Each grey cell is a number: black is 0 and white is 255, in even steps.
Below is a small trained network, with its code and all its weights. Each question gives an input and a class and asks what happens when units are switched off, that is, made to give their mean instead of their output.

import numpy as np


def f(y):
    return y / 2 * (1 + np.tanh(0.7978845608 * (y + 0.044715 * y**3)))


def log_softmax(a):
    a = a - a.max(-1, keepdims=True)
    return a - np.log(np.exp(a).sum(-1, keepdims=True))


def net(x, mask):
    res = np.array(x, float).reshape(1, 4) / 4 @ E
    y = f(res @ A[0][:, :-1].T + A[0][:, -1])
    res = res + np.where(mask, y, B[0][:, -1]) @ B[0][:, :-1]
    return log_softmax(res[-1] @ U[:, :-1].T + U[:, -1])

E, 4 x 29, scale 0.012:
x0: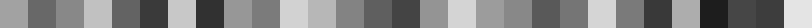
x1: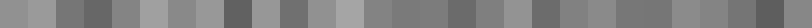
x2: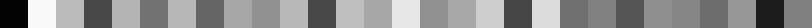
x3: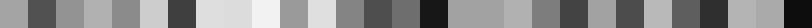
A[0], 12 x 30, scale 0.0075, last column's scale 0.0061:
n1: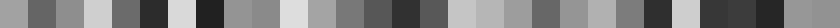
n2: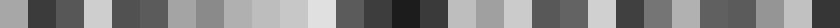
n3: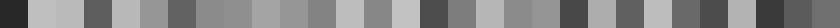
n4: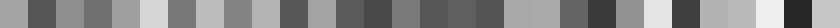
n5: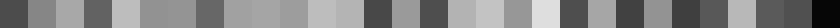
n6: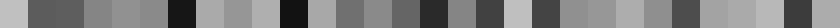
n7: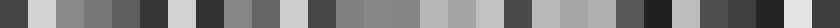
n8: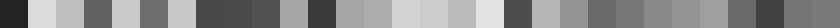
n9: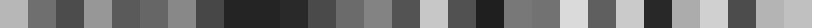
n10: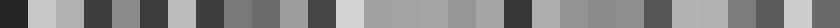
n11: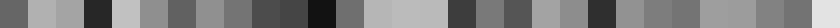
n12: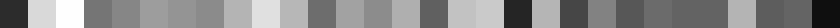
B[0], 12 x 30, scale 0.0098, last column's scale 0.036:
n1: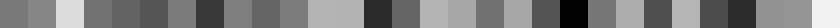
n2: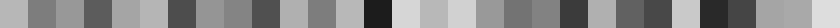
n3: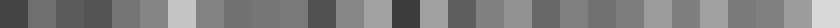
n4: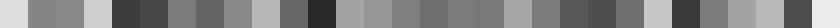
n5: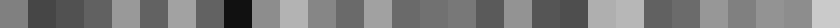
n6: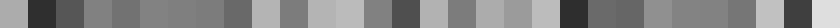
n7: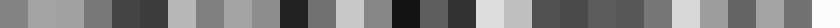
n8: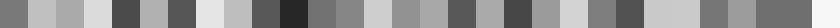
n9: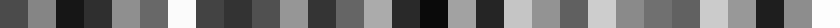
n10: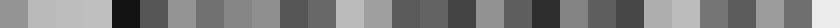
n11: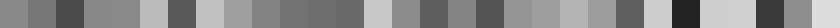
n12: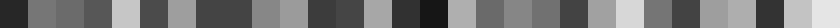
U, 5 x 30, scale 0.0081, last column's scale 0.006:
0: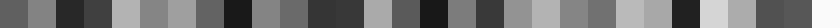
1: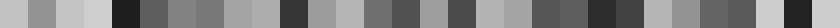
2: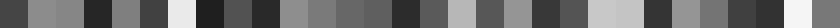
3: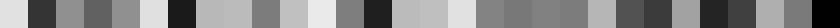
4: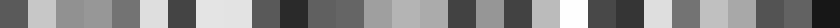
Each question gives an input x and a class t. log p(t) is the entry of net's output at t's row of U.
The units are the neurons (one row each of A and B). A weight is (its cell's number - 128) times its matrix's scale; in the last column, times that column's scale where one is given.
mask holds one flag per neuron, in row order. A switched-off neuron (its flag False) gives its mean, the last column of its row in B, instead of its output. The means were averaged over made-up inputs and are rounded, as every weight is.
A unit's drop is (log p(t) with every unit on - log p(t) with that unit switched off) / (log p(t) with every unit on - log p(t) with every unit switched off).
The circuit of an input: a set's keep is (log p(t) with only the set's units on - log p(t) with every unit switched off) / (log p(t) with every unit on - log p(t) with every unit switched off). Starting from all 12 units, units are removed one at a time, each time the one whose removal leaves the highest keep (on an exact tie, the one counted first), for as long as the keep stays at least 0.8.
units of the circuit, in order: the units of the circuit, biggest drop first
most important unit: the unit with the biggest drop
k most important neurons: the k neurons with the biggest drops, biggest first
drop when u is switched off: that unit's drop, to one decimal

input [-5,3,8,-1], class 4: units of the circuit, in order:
[n8]
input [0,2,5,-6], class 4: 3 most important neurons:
[n8, n11, n1]
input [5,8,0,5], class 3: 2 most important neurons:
[n9, n2]
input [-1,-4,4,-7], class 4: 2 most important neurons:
[n8, n11]
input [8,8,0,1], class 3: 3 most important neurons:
[n9, n2, n12]
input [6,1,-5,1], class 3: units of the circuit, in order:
[n2, n12]
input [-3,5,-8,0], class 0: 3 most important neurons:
[n9, n7, n10]
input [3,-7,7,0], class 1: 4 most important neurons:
[n8, n9, n10, n7]
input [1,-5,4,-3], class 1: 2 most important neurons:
[n7, n10]
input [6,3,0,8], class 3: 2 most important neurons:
[n2, n9]
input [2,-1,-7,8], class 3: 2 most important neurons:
[n2, n7]
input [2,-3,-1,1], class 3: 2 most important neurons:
[n9, n12]
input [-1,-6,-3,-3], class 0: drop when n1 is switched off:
0.3
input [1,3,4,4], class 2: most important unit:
n11
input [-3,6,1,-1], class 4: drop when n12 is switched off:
0.3
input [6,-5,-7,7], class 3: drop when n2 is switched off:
0.2
